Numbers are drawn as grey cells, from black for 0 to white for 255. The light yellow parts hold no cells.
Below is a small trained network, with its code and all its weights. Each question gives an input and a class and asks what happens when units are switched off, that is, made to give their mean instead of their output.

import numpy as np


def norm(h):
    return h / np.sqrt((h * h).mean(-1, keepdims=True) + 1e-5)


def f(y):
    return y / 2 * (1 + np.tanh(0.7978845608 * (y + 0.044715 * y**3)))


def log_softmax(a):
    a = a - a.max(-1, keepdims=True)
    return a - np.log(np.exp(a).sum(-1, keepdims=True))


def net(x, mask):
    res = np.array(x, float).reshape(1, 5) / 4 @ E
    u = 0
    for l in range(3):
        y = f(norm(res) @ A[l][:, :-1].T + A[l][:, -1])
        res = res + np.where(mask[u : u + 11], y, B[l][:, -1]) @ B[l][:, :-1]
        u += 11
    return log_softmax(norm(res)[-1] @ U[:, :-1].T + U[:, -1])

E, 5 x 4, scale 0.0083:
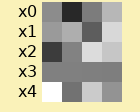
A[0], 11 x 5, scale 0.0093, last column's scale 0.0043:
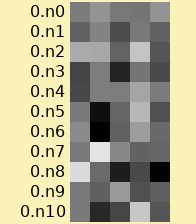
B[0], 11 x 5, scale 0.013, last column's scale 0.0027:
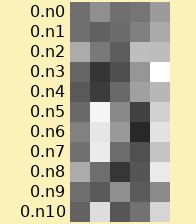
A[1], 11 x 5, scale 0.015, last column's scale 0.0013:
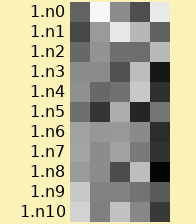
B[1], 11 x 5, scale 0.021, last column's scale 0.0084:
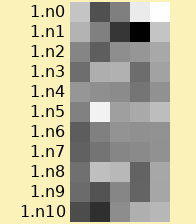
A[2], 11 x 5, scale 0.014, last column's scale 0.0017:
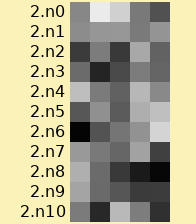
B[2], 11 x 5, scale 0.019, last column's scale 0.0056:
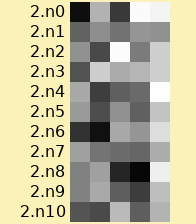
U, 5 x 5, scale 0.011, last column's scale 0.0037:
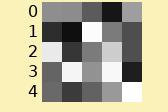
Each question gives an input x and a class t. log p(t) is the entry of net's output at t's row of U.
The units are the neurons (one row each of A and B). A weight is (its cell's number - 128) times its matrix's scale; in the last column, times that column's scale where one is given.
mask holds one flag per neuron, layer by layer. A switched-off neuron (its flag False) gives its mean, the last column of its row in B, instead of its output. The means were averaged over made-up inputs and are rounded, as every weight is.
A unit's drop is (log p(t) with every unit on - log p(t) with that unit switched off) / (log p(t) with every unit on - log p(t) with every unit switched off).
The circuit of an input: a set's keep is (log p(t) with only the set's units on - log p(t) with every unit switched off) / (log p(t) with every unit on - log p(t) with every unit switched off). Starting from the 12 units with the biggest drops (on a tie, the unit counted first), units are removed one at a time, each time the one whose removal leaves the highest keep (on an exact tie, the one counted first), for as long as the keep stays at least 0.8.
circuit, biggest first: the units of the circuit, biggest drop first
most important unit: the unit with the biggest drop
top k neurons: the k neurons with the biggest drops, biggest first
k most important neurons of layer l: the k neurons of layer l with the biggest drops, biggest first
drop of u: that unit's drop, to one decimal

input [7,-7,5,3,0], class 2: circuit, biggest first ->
[1.n0, 0.n5, 0.n6]
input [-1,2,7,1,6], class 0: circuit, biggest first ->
[1.n1]
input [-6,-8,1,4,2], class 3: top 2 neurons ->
[1.n5, 0.n9]
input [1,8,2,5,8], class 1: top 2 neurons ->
[1.n10, 1.n5]
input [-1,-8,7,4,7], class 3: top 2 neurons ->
[1.n5, 1.n0]
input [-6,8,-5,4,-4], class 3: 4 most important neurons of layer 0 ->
[0.n6, 0.n5, 0.n2, 0.n3]
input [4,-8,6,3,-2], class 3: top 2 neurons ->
[1.n5, 2.n0]
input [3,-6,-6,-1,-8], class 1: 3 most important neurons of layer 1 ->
[1.n1, 1.n5, 1.n0]
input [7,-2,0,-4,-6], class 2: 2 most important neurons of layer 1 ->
[1.n0, 1.n10]
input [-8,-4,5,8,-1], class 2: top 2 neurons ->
[1.n0, 0.n7]
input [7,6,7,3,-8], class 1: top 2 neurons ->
[0.n10, 0.n4]
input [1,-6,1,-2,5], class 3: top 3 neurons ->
[1.n5, 0.n9, 0.n2]
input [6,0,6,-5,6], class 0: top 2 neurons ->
[1.n1, 0.n8]
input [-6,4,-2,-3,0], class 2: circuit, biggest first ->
[1.n0]
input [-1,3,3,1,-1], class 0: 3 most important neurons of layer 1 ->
[1.n1, 1.n0, 1.n5]
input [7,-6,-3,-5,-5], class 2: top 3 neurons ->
[1.n0, 0.n6, 0.n10]
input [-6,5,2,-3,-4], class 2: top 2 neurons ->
[0.n7, 1.n0]
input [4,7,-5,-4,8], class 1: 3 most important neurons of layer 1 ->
[1.n10, 1.n9, 1.n5]
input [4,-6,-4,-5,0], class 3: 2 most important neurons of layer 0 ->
[0.n9, 0.n7]
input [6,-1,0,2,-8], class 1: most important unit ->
0.n3
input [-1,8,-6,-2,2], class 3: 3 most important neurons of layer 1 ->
[1.n8, 1.n1, 1.n3]
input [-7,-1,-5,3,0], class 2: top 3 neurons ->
[1.n0, 1.n1, 0.n7]
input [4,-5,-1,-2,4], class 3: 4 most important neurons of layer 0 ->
[0.n9, 0.n2, 0.n7, 0.n10]
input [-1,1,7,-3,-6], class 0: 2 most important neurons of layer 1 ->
[1.n1, 1.n10]
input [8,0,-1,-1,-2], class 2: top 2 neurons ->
[1.n0, 1.n5]
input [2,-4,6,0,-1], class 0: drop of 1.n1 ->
0.9
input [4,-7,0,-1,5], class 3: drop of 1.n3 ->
0.0
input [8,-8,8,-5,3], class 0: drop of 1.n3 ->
0.1
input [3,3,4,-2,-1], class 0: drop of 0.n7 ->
0.5
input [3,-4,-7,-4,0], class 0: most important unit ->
0.n8
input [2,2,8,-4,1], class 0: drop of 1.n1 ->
0.8
